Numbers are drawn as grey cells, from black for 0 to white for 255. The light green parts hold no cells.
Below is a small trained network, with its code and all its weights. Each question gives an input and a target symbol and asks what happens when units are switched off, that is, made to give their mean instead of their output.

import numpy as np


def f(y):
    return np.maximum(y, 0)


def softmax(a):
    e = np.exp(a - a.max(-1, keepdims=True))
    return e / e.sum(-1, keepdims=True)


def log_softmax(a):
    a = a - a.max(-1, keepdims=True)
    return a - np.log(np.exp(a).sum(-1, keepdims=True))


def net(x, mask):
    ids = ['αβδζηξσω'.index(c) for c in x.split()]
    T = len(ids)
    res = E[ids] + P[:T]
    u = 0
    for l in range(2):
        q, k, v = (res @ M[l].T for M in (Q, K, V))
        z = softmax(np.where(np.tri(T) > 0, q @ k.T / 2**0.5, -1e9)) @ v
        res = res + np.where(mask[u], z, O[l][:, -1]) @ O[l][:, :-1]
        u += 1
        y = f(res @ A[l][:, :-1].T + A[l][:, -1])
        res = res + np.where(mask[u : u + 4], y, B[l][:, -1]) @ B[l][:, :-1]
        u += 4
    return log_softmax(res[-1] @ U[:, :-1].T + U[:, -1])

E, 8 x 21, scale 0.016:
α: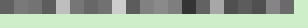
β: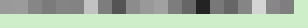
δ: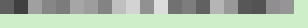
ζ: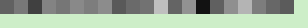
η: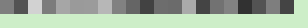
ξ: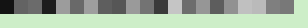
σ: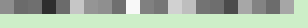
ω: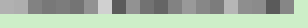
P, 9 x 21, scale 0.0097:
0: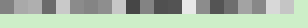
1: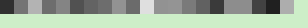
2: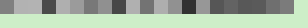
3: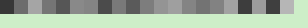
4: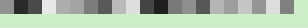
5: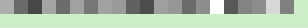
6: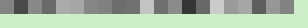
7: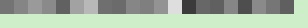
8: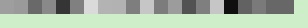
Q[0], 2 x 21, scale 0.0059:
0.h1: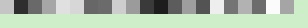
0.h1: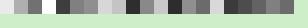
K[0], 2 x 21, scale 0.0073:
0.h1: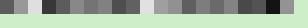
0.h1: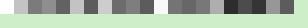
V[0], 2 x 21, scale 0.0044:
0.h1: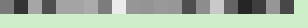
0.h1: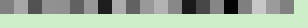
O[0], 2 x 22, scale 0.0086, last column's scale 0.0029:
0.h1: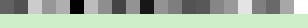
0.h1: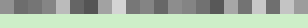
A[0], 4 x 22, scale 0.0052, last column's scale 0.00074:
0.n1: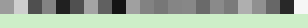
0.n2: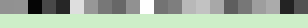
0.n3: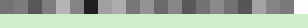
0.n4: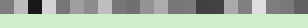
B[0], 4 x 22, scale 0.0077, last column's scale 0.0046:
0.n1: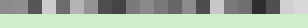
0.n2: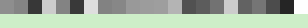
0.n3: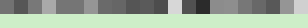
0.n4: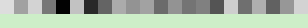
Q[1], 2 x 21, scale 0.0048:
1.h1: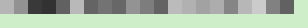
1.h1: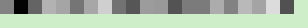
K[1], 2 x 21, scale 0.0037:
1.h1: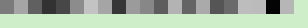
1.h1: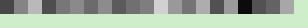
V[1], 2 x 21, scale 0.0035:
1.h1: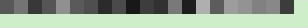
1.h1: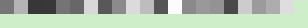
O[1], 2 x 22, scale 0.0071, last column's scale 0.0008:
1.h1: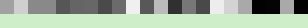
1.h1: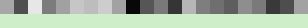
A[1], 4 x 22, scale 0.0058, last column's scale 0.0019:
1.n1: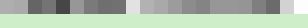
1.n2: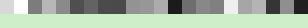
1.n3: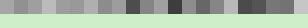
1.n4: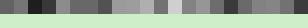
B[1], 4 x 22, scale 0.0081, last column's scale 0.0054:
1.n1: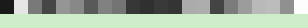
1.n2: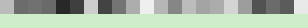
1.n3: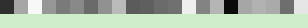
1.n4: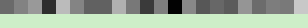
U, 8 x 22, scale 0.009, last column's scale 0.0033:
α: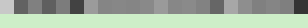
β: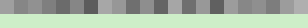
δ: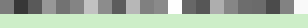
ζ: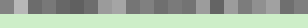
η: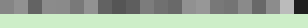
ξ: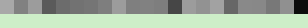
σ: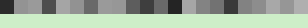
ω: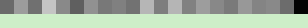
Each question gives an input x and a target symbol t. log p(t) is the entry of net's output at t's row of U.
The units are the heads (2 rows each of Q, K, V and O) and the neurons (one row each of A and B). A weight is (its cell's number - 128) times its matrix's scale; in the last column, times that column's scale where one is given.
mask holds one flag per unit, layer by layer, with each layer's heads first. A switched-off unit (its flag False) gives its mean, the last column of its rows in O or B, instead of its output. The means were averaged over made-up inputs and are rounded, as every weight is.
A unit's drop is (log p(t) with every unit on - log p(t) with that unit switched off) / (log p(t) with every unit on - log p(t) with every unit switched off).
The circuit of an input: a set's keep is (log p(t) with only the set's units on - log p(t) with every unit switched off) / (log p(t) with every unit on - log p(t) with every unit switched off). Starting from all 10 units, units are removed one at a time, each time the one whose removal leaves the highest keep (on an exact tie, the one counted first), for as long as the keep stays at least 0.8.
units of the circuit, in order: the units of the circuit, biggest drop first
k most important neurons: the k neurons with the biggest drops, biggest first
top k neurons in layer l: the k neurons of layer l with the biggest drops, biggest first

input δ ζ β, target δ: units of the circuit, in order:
0.h1, 1.h1, 1.n1
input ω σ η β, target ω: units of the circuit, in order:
0.n2, 0.h1, 1.n3, 1.n1
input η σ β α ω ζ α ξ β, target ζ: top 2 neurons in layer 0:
0.n4, 0.n2
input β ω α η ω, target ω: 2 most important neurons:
0.n2, 1.n2
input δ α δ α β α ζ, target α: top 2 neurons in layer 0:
0.n4, 0.n3
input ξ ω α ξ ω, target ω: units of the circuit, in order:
0.h1, 0.n2, 1.n3
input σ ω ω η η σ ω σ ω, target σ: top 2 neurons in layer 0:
0.n1, 0.n2
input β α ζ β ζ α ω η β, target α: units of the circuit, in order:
0.h1, 1.n2, 0.n4
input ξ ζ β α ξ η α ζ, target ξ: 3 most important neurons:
1.n2, 0.n4, 1.n3
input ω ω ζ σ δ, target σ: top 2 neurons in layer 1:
1.n3, 1.n4
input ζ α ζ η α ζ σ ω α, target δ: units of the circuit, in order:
1.n1
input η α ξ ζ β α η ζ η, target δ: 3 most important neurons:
1.n1, 1.n4, 1.n3
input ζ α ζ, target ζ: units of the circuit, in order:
1.n1, 0.h1, 0.n4, 0.n2
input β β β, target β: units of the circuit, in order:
0.h1, 0.n4
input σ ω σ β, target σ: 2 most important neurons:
1.n3, 1.n2
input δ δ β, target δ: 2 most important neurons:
1.n1, 0.n1
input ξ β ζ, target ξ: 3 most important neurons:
1.n2, 1.n3, 0.n4
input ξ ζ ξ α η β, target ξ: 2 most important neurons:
1.n2, 0.n4
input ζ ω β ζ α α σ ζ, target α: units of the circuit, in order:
1.n2, 0.h1, 0.n4
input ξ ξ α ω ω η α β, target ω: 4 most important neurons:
0.n2, 1.n2, 1.n1, 1.n3
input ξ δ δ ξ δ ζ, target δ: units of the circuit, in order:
0.h1, 1.n1
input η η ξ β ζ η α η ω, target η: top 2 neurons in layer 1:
1.n1, 1.n2
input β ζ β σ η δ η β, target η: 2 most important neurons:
1.n1, 0.n1
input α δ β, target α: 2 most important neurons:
1.n2, 0.n4
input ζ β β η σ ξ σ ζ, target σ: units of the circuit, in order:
1.n3, 1.h1, 0.n4
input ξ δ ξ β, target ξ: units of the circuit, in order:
1.n2, 1.h1, 1.n3, 0.n4
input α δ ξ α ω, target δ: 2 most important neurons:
0.n4, 1.n4
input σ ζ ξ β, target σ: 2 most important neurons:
1.n3, 0.n1
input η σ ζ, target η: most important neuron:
1.n1
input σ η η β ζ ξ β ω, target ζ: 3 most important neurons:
1.n1, 0.n4, 1.n2
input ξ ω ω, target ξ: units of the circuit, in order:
1.n2, 1.h1, 1.n3, 0.h1
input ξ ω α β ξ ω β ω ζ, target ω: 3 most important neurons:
0.n2, 1.n2, 1.n3
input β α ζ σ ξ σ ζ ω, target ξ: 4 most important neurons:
1.n2, 1.n3, 0.n4, 0.n1
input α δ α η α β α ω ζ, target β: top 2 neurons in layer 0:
0.n4, 0.n2
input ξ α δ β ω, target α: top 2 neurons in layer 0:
0.n3, 0.n4
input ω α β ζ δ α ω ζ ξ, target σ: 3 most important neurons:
1.n4, 1.n2, 0.n4
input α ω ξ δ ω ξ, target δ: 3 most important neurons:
1.n1, 1.n3, 0.n2
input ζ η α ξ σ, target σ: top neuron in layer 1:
1.n1
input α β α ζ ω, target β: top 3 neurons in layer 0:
0.n4, 0.n2, 0.n3
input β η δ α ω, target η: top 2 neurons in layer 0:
0.n1, 0.n2
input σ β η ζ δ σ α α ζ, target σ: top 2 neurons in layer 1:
1.n1, 1.n3
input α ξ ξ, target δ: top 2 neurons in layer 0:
0.n2, 0.n4
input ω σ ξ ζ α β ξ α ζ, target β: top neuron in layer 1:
1.n4
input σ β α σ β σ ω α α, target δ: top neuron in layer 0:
0.n3
